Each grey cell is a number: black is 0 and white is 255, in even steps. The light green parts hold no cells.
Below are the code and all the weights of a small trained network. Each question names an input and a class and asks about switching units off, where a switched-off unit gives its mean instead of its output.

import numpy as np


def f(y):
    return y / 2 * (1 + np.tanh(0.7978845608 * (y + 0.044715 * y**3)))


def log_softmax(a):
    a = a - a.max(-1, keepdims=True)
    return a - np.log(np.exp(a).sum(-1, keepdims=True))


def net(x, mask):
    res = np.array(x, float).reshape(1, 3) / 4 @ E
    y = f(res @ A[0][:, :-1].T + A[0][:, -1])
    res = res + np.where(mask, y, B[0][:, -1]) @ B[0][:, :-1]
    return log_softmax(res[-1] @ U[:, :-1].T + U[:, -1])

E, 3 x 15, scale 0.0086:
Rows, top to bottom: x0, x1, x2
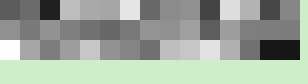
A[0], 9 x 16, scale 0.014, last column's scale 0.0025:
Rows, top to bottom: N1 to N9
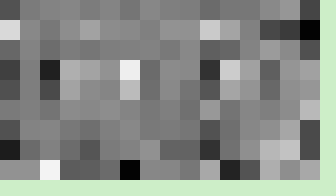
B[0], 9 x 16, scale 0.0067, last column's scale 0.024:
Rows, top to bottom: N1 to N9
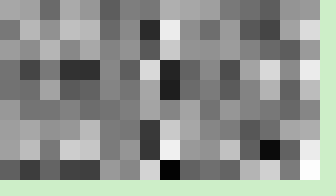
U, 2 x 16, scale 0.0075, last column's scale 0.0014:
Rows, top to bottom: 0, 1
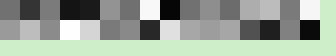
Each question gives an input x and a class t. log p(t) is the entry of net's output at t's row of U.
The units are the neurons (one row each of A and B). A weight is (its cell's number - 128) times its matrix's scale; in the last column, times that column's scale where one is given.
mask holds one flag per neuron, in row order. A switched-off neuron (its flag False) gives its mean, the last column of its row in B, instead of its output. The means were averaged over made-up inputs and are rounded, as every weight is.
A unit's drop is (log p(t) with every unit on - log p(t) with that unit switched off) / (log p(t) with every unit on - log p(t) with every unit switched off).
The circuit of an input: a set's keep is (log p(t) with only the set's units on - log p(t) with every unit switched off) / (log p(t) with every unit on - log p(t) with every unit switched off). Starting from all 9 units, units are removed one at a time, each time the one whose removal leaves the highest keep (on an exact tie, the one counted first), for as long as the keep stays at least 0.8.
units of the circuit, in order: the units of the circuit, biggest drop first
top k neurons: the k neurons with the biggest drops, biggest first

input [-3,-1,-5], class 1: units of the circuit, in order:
(N8)
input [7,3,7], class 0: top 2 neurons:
(N4 N8)
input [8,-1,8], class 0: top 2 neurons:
(N4 N8)
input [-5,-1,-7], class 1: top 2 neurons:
(N8 N4)
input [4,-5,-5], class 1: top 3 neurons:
(N8 N9 N7)
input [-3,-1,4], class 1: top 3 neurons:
(N4 N2 N5)
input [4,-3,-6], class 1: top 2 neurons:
(N8 N9)
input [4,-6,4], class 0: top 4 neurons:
(N8 N4 N7 N5)
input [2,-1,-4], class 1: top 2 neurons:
(N9 N8)
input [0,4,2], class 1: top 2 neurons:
(N9 N4)
